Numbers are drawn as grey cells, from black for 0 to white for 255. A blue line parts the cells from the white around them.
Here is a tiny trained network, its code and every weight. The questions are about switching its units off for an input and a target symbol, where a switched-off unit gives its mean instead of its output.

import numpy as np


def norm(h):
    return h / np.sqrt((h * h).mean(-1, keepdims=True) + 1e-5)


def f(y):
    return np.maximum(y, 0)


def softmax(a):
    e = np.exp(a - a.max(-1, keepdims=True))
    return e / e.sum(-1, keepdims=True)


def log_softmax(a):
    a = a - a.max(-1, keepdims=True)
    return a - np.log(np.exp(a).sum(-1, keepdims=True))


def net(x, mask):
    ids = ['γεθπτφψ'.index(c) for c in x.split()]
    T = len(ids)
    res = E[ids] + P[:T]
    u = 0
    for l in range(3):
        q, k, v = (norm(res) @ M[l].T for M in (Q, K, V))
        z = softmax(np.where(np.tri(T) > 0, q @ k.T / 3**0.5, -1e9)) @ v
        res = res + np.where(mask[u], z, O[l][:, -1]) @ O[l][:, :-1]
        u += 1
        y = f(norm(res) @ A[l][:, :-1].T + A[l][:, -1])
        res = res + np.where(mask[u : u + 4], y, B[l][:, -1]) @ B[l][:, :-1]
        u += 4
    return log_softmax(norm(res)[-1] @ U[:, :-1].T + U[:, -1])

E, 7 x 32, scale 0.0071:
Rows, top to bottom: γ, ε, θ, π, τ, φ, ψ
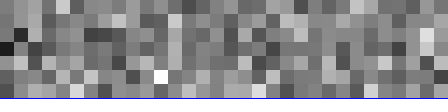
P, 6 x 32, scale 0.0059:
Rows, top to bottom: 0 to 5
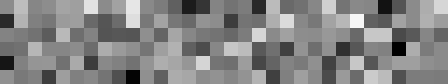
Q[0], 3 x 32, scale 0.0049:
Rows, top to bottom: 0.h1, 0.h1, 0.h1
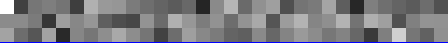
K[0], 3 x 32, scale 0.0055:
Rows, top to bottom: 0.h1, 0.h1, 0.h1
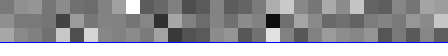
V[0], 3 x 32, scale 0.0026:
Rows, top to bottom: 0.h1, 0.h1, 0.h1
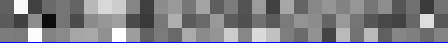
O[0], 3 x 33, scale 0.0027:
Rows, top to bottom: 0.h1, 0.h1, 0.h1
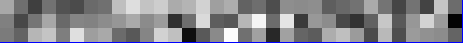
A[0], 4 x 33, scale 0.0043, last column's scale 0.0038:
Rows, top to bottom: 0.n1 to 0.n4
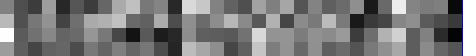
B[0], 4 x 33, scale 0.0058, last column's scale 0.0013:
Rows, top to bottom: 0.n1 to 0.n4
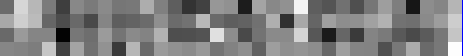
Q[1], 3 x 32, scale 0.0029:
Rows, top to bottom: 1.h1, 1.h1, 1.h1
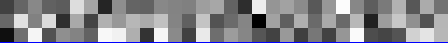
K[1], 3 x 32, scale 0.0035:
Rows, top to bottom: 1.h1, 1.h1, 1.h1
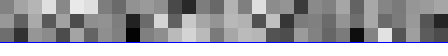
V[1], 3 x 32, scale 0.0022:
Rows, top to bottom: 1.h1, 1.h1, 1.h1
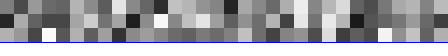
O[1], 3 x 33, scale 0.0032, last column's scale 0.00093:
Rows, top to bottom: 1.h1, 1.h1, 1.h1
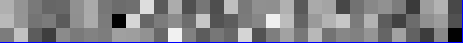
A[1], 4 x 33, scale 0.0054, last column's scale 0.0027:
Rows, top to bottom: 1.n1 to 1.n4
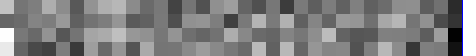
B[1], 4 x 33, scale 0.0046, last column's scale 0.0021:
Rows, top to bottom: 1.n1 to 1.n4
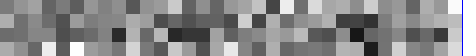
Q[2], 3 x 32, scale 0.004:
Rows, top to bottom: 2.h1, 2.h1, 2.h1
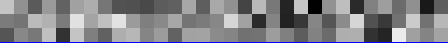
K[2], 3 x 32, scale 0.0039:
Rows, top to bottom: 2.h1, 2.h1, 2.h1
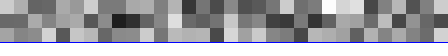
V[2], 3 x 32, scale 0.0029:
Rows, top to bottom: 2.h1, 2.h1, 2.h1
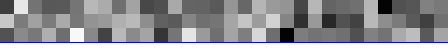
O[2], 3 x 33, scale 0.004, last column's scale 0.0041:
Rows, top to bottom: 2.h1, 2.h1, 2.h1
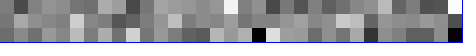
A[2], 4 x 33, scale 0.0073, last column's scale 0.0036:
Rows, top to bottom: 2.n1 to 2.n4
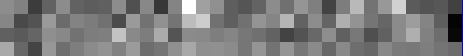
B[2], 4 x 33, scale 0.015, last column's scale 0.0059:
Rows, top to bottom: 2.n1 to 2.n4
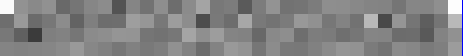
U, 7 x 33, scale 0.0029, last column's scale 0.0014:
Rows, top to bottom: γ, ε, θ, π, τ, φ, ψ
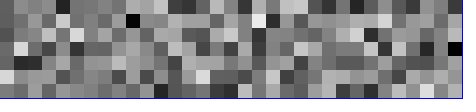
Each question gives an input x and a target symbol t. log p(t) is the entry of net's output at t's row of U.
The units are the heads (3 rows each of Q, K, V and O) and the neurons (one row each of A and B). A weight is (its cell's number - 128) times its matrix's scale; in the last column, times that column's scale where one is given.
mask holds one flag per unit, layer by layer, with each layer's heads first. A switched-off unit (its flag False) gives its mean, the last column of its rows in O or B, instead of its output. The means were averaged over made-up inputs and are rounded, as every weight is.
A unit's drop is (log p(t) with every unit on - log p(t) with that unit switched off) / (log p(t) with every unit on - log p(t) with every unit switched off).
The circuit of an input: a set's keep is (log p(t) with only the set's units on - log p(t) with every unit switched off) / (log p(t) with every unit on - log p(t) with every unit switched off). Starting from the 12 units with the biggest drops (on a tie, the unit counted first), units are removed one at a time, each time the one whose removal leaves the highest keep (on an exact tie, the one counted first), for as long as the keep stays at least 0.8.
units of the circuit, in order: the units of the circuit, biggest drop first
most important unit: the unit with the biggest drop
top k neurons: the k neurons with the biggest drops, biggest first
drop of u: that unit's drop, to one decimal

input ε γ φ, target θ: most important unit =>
1.n4
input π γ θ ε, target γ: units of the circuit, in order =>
(1.n3; 1.h1)
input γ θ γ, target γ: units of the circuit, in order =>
(0.n3; 0.h1)
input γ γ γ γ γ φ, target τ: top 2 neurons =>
(2.n3; 1.n2)
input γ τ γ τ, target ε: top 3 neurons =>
(1.n1; 2.n1; 2.n2)
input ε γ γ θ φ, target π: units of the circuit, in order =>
(2.n2; 1.h1)
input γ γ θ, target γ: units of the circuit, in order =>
(0.n3; 0.h1)
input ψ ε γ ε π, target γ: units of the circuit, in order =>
(0.n1; 0.h1)
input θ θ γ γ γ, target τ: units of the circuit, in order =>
(2.n3; 1.h1)
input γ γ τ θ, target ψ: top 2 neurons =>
(2.n1; 2.n2)
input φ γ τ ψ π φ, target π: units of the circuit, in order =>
(0.h1; 0.n4; 2.n2)
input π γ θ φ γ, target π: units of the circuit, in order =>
(1.h1; 2.n2)
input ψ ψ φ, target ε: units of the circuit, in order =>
(2.n1; 2.n2)
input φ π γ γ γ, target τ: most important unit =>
1.h1
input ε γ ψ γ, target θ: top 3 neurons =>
(1.n1; 2.n1; 2.n2)
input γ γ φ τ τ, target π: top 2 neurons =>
(2.n2; 2.n1)
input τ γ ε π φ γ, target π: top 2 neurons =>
(0.n4; 2.n2)
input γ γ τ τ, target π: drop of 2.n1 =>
0.3
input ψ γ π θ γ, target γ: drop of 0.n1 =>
1.2
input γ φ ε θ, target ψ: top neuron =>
(2.n1)
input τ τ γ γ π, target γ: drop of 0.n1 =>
1.3
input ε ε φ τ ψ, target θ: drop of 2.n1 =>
0.2
